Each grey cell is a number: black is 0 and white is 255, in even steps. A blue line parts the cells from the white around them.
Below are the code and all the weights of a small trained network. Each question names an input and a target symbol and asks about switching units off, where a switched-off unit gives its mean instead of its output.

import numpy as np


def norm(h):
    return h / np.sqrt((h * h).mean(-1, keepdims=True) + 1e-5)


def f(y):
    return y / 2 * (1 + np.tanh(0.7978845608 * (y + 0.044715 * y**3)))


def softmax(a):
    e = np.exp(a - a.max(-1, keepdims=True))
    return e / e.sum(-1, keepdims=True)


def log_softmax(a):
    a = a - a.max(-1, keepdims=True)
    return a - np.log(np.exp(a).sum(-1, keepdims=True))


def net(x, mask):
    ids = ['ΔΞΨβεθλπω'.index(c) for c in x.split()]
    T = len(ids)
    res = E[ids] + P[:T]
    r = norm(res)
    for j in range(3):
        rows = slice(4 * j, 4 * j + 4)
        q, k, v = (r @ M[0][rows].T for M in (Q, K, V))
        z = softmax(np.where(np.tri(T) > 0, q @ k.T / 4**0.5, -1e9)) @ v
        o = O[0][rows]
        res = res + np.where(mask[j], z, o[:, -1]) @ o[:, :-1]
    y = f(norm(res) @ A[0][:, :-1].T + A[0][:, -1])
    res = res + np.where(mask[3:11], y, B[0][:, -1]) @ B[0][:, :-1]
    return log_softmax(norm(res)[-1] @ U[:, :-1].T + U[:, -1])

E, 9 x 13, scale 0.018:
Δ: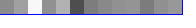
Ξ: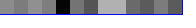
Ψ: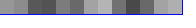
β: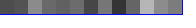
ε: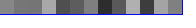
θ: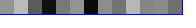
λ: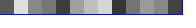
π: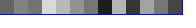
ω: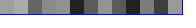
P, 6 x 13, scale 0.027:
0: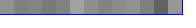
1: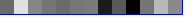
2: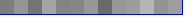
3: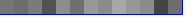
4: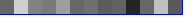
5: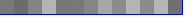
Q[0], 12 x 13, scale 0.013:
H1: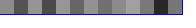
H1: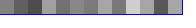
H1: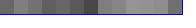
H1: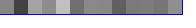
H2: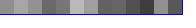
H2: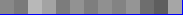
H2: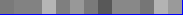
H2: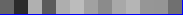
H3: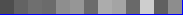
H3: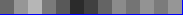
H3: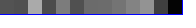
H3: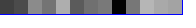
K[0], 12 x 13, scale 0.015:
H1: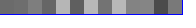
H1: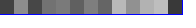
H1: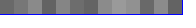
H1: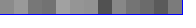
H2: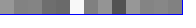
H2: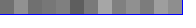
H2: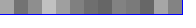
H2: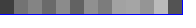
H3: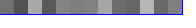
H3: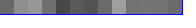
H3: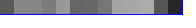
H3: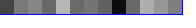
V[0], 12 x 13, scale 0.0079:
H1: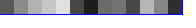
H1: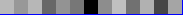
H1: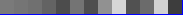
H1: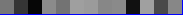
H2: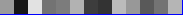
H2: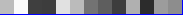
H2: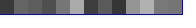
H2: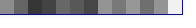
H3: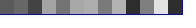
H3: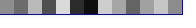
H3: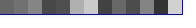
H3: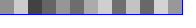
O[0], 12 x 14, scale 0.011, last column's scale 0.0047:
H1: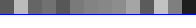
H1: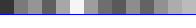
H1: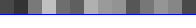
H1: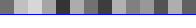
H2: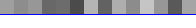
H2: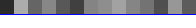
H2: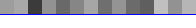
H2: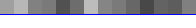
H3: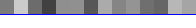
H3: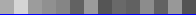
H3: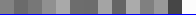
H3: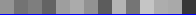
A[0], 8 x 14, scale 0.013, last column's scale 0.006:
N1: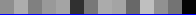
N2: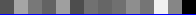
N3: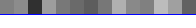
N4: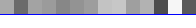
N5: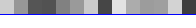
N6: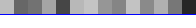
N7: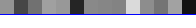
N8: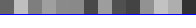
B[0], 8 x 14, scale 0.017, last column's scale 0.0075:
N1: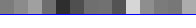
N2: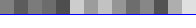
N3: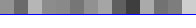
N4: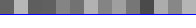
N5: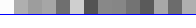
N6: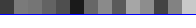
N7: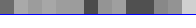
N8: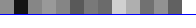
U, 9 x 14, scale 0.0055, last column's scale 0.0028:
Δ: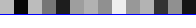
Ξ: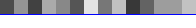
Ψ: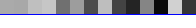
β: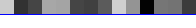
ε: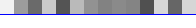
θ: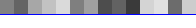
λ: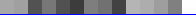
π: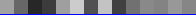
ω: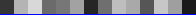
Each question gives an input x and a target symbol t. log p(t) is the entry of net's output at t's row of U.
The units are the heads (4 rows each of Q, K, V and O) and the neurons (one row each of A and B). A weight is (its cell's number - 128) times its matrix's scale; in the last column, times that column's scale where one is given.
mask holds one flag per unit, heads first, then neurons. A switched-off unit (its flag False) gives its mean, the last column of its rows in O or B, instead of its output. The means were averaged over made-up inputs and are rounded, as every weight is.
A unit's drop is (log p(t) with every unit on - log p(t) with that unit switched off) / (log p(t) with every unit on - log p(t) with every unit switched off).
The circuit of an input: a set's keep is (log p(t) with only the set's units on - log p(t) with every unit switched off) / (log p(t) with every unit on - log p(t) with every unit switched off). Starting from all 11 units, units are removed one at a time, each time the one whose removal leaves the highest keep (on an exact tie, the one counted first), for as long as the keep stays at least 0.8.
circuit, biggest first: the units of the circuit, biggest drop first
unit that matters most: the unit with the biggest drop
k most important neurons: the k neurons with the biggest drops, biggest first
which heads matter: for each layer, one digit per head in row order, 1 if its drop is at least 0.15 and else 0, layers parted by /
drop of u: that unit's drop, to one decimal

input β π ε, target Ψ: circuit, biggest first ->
N3; N8
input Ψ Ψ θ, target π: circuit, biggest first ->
H1
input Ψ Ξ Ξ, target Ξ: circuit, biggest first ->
N4; H1
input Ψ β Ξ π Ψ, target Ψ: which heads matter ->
110
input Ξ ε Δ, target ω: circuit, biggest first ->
H2; N7; N4
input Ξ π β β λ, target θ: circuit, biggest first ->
H1; H2
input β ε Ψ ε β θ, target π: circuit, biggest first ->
H1; N8
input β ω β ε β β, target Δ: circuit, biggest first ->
N2; H3; N8; H1
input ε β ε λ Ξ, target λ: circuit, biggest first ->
H1; N1; H2
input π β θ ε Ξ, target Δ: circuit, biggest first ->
N2; H2
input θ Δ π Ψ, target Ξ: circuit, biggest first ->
N4; H1
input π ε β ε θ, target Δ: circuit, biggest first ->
N2; N8
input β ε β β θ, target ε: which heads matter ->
010
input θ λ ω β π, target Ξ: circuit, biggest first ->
H2
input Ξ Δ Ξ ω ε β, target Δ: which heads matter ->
101
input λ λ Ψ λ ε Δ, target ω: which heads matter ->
011
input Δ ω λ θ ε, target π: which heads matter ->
100
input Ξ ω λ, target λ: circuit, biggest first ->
H1; N1
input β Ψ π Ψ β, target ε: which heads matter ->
010
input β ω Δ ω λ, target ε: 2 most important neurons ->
N5; N8
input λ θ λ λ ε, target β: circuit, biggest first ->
N8; H2
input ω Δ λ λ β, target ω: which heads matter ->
100
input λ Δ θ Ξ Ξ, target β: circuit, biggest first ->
H2; N8
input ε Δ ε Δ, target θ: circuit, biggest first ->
H3; H2; H1
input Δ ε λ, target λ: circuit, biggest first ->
N1; H1
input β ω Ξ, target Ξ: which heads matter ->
000
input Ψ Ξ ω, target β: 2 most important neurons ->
N8; N2
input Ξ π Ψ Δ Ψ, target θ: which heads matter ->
110
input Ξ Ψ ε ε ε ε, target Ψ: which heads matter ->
000
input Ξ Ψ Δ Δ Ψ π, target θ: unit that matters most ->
H2
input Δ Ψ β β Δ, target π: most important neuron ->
N2
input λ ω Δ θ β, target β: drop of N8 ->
0.8
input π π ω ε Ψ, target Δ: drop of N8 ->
0.3
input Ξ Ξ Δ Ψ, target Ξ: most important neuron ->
N4
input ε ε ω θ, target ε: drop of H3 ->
0.9
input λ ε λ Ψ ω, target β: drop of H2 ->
0.6
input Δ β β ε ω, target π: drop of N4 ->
0.0
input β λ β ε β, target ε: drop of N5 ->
0.1
